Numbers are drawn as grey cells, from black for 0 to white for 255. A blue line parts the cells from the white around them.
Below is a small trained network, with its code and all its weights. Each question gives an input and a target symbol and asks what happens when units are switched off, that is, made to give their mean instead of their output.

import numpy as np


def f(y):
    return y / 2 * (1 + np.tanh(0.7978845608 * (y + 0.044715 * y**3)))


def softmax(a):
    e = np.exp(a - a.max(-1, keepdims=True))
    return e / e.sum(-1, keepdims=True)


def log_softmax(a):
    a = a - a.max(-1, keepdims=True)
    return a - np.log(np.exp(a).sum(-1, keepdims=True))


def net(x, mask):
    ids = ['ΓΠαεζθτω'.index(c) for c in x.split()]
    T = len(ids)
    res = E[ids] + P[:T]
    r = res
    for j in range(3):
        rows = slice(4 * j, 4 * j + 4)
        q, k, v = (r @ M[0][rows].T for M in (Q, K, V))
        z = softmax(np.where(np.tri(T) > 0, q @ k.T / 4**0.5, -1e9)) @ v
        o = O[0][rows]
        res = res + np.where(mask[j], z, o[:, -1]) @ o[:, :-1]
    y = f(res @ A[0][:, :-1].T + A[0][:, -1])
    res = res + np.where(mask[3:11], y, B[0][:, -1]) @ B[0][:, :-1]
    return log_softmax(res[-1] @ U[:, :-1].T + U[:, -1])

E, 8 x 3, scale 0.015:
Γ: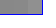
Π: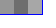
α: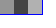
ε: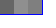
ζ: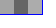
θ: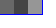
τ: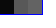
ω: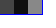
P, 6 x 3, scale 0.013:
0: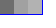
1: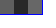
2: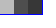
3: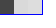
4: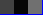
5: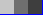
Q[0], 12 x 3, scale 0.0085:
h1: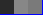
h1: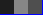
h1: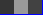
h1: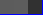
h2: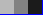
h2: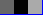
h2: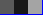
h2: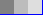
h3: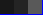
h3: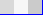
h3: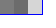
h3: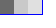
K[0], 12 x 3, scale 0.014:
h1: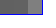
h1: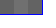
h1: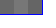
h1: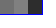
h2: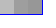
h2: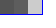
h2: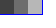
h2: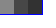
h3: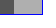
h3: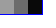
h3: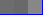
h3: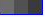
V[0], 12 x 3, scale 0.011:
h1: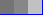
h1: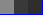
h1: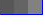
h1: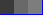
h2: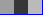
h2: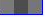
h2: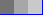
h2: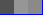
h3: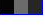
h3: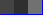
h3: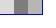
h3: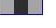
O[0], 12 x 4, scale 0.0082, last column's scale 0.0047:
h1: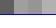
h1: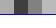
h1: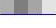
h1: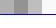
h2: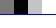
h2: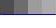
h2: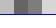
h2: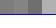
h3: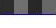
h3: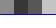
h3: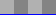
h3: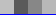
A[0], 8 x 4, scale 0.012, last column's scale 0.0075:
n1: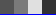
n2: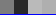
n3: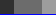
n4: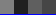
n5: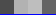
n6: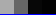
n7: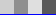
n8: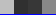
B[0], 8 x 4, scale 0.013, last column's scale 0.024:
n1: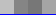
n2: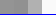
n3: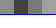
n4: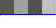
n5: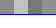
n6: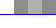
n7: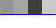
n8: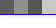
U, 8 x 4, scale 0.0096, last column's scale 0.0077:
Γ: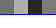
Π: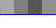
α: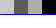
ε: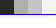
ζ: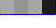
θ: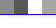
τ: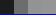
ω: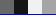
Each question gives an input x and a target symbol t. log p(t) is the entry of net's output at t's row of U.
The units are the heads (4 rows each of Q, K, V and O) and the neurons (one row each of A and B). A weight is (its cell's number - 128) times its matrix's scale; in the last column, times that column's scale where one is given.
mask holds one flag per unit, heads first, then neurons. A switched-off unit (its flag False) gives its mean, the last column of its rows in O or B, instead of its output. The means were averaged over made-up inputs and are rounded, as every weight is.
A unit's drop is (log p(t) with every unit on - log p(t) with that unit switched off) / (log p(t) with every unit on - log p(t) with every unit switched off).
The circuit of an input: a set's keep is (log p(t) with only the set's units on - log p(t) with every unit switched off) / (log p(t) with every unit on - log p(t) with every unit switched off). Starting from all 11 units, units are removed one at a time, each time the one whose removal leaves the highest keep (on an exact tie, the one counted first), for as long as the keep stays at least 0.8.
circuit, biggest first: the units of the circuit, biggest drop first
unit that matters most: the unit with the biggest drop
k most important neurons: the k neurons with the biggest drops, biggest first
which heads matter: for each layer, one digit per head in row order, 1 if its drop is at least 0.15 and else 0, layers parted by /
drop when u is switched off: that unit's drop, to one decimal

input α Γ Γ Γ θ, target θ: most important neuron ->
n2
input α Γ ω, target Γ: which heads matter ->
101
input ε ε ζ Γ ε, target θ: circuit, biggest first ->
h3; n8
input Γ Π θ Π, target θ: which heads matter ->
011
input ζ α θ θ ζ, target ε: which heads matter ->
010
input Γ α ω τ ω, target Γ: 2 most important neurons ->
n4; n8
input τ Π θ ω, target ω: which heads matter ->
001
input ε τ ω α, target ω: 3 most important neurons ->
n3; n7; n8
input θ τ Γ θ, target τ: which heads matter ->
001
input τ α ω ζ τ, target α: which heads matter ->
101
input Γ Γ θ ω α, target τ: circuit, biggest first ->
n4; h3; n7
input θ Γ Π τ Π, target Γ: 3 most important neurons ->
n4; n2; n8
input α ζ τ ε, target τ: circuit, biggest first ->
h3; n7; n3
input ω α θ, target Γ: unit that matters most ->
n4
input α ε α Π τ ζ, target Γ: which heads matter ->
001
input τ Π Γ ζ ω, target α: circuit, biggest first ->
h3; h1; n1
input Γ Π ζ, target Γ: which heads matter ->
000
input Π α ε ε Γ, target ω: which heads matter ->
001
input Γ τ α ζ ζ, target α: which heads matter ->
001
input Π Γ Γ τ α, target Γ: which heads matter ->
011
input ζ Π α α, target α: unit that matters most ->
n1
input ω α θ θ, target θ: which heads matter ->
000
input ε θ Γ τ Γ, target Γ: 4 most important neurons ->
n2; n4; n8; n1
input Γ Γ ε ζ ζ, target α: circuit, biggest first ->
h3; n7; n4; n8
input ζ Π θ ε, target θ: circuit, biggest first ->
n4; n8
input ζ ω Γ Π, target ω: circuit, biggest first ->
h3; h2; n7
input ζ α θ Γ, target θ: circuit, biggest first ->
n4; n8
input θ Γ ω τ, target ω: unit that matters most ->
n3
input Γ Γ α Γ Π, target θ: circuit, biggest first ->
h3; n8
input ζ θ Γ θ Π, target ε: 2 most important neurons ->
n4; n3
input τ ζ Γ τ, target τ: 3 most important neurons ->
n7; n3; n2
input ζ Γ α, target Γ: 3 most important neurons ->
n7; n8; n6
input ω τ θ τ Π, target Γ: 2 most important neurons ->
n4; n8
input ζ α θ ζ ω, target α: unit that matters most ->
h3
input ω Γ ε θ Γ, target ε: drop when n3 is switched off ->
0.2
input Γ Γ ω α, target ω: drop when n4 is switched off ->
0.0
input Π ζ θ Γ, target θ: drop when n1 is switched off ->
0.1
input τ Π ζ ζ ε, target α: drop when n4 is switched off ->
0.3
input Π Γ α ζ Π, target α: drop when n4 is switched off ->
0.2
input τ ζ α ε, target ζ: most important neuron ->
n7
